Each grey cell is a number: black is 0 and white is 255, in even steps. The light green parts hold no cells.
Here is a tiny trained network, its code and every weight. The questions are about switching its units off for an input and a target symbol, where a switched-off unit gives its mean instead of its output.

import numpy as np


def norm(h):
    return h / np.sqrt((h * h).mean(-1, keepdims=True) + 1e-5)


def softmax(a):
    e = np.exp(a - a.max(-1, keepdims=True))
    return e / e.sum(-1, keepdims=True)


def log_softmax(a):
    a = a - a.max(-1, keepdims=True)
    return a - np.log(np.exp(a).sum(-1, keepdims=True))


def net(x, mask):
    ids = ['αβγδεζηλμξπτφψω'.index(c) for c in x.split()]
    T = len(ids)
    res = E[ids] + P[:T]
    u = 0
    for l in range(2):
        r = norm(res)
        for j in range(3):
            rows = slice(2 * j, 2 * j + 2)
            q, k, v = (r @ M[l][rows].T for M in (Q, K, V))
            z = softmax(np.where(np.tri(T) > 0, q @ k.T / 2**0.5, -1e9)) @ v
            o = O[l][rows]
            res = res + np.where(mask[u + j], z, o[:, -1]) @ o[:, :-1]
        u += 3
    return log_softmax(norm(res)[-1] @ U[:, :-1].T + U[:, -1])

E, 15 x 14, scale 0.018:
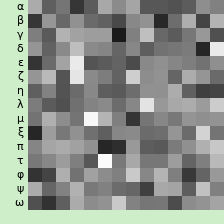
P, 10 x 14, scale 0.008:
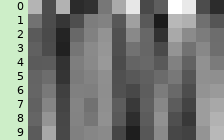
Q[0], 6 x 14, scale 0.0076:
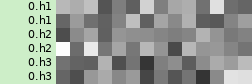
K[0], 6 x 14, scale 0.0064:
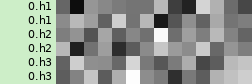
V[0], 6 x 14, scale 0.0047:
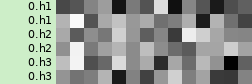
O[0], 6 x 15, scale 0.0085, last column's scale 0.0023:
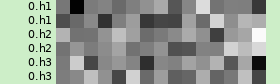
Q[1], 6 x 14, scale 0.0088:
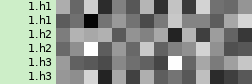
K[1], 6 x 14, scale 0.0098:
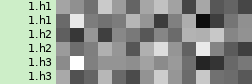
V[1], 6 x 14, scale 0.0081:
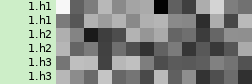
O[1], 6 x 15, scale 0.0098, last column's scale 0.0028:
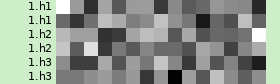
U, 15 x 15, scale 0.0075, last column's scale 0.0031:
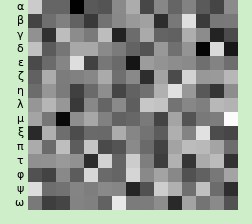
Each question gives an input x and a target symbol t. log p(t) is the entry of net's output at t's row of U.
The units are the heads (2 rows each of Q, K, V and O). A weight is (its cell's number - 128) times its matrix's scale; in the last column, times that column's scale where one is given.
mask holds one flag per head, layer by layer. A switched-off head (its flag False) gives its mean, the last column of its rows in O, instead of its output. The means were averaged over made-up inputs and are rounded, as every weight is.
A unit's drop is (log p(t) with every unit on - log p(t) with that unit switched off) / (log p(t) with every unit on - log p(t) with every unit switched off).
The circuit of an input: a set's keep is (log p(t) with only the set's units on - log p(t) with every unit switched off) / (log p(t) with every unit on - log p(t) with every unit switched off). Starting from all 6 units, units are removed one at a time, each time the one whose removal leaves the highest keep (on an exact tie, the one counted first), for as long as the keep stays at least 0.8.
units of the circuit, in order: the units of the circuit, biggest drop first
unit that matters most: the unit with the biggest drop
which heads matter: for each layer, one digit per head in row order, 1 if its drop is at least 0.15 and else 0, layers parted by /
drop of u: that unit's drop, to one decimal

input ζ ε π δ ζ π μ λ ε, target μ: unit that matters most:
1.h3
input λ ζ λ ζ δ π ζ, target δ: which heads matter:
100 / 110
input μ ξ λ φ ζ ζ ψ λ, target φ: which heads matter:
100 / 100
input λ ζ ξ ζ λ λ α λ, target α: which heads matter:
000 / 010
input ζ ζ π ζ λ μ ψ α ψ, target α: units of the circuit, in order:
[1.h2 0.h3]
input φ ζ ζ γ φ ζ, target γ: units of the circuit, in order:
[0.h2 1.h2 0.h3]
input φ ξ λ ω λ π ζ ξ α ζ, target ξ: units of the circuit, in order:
[0.h1 1.h1 1.h3 0.h3]
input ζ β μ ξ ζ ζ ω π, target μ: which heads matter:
001 / 001
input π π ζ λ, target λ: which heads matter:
100 / 001
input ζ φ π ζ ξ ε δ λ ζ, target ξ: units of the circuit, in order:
[0.h1 1.h1 1.h3]
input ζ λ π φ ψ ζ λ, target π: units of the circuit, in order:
[0.h1 1.h2]
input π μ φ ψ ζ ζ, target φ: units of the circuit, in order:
[0.h1 1.h1]
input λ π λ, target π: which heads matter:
100 / 011
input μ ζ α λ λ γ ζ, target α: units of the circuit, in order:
[1.h2 0.h1]
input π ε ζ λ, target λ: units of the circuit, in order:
[0.h1 1.h3]
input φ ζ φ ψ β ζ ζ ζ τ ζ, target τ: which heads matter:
001 / 001
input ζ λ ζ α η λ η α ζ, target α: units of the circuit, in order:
[1.h2]
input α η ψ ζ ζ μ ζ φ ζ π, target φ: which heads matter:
100 / 101
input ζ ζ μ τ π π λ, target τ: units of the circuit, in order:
[1.h3 0.h1 1.h2]
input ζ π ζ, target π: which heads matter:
000 / 010
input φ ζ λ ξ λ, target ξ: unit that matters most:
1.h1
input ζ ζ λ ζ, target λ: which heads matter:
000 / 001
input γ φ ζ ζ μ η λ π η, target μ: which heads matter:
011 / 001
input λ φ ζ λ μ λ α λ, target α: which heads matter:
000 / 011
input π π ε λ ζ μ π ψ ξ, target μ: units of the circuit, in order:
[1.h3 0.h3]
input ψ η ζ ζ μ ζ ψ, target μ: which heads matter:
000 / 001
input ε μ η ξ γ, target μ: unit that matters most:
1.h3
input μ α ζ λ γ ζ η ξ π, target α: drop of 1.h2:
0.8
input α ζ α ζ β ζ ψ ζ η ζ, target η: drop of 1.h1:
0.5
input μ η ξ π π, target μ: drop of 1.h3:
0.2
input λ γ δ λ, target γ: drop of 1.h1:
0.0
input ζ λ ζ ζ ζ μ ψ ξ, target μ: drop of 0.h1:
-0.1
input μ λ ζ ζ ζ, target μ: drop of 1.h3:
0.5
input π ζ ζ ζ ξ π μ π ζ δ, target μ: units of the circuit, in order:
[1.h3]
